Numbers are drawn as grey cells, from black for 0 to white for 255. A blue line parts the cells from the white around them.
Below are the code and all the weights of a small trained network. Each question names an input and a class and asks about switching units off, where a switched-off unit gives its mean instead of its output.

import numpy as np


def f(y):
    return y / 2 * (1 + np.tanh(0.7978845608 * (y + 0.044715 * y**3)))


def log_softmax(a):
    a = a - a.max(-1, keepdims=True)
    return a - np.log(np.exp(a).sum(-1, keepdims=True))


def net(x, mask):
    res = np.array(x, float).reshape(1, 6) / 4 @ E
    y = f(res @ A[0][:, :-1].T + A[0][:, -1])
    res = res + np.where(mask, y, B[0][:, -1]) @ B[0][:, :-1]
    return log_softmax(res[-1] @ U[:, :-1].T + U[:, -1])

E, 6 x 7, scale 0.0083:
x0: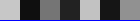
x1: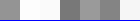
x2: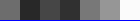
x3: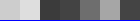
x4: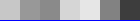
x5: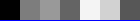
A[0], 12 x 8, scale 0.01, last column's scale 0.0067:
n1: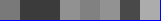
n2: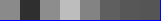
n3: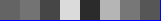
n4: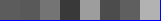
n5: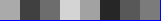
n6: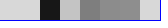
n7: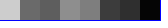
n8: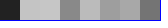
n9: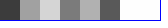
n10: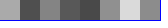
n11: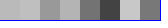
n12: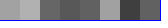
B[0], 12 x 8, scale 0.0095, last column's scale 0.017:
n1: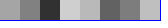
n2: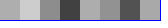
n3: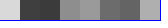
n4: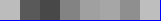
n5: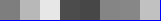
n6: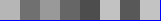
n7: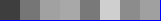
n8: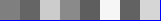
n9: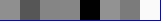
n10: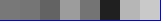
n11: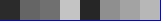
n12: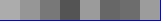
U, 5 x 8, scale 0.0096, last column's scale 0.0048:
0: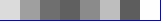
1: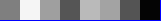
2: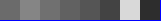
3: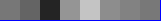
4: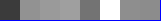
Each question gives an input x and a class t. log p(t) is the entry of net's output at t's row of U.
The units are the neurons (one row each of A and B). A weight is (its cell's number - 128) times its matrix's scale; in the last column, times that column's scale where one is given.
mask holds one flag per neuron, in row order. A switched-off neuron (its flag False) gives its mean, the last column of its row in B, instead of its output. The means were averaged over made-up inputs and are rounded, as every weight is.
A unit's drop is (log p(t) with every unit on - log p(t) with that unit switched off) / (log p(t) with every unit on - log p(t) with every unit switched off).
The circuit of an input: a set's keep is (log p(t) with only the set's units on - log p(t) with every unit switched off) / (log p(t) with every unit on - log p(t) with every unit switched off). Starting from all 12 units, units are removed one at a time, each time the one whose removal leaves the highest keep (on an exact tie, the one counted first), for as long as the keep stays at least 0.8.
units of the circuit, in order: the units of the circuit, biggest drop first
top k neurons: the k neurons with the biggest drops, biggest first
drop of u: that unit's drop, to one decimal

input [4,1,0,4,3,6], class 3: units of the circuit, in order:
[n5; n6]
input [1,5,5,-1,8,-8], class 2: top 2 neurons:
[n8; n10]
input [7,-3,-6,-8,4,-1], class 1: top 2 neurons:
[n5; n2]
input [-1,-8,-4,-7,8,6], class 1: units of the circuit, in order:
[n5; n2]
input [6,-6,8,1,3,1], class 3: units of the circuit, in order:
[n1]
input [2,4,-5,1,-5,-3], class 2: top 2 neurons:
[n8; n7]
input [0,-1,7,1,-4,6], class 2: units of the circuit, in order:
[n10; n6]
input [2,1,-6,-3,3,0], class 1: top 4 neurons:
[n9; n8; n2; n5]
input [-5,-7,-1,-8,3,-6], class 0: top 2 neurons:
[n3; n5]
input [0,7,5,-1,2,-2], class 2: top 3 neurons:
[n10; n7; n6]
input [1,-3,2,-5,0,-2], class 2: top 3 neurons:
[n8; n6; n5]
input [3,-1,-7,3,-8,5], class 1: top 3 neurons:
[n9; n3; n6]
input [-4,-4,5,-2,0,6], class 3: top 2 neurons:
[n1; n5]
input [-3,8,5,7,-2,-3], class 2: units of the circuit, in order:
[n10]
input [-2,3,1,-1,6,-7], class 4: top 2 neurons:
[n11; n6]
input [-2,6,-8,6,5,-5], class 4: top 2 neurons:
[n11; n7]
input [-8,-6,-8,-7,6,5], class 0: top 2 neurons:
[n3; n2]
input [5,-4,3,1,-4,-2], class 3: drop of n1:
0.2
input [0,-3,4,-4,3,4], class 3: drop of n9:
0.1
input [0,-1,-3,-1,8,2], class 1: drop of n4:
0.1
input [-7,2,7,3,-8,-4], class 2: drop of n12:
0.0
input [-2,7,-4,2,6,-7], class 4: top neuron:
[n11]
